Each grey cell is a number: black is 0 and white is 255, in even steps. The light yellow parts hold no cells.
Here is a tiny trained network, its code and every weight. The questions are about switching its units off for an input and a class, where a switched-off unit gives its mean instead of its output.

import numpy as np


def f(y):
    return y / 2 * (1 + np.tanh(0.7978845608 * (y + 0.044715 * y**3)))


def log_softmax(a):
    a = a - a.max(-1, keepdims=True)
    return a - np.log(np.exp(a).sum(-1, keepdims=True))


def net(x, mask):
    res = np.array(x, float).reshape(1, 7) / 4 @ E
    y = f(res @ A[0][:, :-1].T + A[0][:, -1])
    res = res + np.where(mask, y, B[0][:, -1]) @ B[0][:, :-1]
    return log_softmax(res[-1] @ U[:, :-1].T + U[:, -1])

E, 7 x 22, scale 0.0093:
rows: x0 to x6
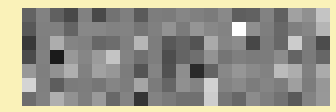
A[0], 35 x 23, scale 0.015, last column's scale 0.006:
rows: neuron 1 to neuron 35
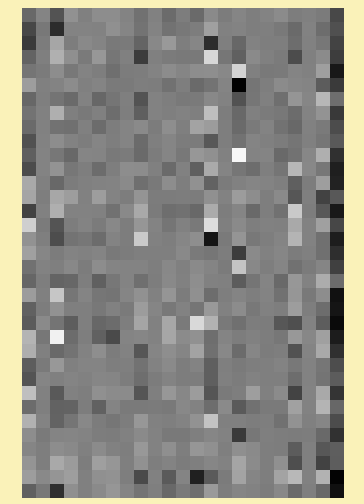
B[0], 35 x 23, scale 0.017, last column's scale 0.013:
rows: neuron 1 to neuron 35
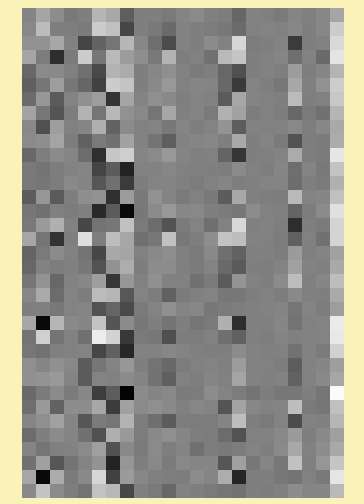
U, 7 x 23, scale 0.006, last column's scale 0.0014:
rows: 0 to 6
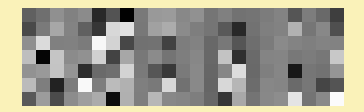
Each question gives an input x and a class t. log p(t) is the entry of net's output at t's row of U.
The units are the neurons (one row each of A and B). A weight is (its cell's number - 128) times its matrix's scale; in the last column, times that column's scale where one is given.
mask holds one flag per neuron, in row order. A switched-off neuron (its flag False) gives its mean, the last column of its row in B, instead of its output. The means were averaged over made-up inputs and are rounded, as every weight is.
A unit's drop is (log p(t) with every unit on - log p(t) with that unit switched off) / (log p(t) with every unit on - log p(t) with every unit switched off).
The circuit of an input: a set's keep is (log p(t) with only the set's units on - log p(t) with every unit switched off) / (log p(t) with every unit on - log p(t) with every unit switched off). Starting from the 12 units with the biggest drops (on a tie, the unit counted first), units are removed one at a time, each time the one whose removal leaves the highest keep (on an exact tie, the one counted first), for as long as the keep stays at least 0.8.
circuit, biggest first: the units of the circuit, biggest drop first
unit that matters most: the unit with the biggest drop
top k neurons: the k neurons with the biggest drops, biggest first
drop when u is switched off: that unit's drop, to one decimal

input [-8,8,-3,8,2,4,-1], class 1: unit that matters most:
neuron 11
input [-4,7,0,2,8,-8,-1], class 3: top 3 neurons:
[neuron 34; neuron 16; neuron 6]
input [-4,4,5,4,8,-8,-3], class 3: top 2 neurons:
[neuron 34; neuron 16]
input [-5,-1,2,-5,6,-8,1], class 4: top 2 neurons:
[neuron 3; neuron 23]
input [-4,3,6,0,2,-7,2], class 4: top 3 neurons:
[neuron 3; neuron 28; neuron 10]
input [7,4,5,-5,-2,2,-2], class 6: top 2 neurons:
[neuron 20; neuron 29]
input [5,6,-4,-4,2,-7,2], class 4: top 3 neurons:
[neuron 3; neuron 6; neuron 10]
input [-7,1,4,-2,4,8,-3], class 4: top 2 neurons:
[neuron 16; neuron 30]
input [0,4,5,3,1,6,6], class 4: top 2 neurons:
[neuron 16; neuron 17]
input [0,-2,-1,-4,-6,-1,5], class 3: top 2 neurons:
[neuron 23; neuron 17]
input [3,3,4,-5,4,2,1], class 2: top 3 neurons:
[neuron 24; neuron 28; neuron 23]
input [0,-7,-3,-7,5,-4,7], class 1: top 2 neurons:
[neuron 6; neuron 18]
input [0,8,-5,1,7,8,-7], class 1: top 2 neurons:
[neuron 11; neuron 5]
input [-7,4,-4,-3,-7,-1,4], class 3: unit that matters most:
neuron 23
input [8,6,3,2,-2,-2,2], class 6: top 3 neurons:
[neuron 7; neuron 20; neuron 29]
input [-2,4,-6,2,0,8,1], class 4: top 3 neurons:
[neuron 16; neuron 30; neuron 15]
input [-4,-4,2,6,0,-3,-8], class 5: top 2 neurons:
[neuron 17; neuron 24]
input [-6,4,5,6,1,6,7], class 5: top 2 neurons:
[neuron 4; neuron 24]
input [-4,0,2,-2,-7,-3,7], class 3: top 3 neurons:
[neuron 23; neuron 17; neuron 9]
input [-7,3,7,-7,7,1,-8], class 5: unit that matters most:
neuron 17
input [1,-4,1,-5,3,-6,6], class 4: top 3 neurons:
[neuron 3; neuron 17; neuron 10]
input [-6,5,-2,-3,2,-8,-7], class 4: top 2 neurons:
[neuron 3; neuron 4]
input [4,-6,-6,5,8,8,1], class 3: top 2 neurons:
[neuron 34; neuron 3]
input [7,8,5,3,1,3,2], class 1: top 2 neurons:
[neuron 11; neuron 5]
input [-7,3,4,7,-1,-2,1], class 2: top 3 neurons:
[neuron 2; neuron 35; neuron 1]
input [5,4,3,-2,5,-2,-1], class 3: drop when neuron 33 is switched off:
0.8
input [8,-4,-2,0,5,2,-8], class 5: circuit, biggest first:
[neuron 17]
